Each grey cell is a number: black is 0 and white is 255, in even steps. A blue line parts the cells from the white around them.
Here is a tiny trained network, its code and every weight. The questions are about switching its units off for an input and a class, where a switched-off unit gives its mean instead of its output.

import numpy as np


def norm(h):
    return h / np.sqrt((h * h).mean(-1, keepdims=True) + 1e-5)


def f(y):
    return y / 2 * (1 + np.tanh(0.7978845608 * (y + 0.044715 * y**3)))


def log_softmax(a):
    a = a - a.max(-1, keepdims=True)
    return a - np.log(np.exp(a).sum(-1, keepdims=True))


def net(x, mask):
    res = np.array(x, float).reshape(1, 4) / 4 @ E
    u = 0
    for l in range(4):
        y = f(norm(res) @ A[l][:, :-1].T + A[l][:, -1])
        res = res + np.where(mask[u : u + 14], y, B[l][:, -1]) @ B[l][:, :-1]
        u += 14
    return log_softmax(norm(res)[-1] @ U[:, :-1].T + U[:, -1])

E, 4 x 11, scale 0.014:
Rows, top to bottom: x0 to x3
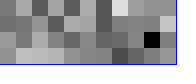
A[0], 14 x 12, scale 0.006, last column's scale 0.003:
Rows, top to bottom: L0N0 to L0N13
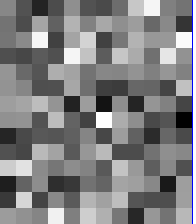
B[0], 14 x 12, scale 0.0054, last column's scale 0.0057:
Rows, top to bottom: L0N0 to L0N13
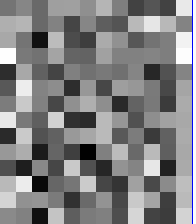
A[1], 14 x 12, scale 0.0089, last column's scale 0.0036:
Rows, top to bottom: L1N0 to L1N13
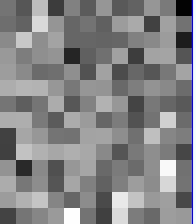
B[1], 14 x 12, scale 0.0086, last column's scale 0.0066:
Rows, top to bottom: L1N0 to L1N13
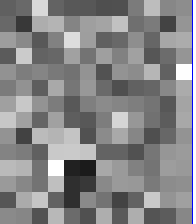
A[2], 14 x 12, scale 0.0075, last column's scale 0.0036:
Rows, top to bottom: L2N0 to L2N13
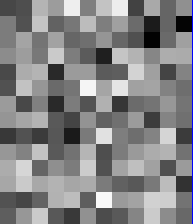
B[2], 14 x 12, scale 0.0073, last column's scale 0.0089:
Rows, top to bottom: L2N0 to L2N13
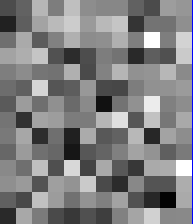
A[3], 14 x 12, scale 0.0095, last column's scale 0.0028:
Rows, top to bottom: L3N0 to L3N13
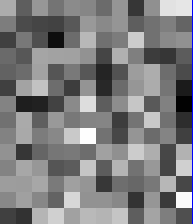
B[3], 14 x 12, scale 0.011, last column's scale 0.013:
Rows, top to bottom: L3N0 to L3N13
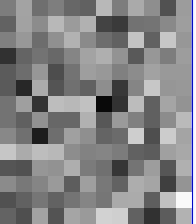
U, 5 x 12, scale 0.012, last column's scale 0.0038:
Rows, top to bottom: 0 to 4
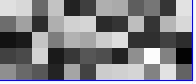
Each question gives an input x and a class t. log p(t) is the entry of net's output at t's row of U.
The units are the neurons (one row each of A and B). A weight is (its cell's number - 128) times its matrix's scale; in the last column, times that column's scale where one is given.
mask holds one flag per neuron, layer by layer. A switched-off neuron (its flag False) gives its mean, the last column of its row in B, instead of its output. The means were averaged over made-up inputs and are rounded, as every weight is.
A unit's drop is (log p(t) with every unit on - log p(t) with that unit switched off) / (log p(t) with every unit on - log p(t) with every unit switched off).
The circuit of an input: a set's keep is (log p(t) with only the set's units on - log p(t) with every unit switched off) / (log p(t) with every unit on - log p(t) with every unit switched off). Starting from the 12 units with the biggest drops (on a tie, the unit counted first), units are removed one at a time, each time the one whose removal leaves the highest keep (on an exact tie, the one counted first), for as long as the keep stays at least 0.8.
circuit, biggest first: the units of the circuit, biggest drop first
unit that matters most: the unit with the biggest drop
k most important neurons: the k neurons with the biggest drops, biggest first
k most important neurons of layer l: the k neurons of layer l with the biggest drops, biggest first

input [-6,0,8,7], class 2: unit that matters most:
L1N1
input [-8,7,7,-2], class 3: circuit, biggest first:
L1N0, L2N6
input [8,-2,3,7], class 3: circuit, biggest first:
L1N12, L3N5
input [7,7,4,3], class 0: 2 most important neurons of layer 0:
L0N5, L0N2
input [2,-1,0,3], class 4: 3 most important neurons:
L0N13, L0N10, L2N10
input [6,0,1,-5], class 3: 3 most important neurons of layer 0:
L0N13, L0N2, L0N12
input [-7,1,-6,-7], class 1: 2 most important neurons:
L0N11, L2N10
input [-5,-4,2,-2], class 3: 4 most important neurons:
L0N2, L0N13, L0N3, L1N7
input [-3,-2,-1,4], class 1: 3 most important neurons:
L0N2, L0N10, L1N2
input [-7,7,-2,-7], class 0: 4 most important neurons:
L1N10, L0N13, L0N3, L0N1
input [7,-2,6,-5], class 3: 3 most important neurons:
L1N12, L0N0, L0N12
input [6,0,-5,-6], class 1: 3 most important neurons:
L0N0, L1N4, L0N11
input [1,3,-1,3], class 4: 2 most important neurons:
L0N2, L3N12
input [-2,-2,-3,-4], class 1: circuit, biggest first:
L0N11
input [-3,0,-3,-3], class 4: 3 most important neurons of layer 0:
L0N11, L0N0, L0N2
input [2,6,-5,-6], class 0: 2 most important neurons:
L1N10, L0N13
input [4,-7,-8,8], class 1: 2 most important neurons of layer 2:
L2N7, L2N11
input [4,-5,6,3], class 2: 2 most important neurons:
L0N2, L0N3
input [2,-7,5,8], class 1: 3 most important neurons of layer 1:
L1N2, L1N7, L1N5
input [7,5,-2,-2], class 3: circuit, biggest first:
L1N12
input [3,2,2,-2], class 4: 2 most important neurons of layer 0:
L0N8, L0N3
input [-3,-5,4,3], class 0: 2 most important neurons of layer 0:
L0N9, L0N7
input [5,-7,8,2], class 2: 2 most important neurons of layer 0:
L0N2, L0N3
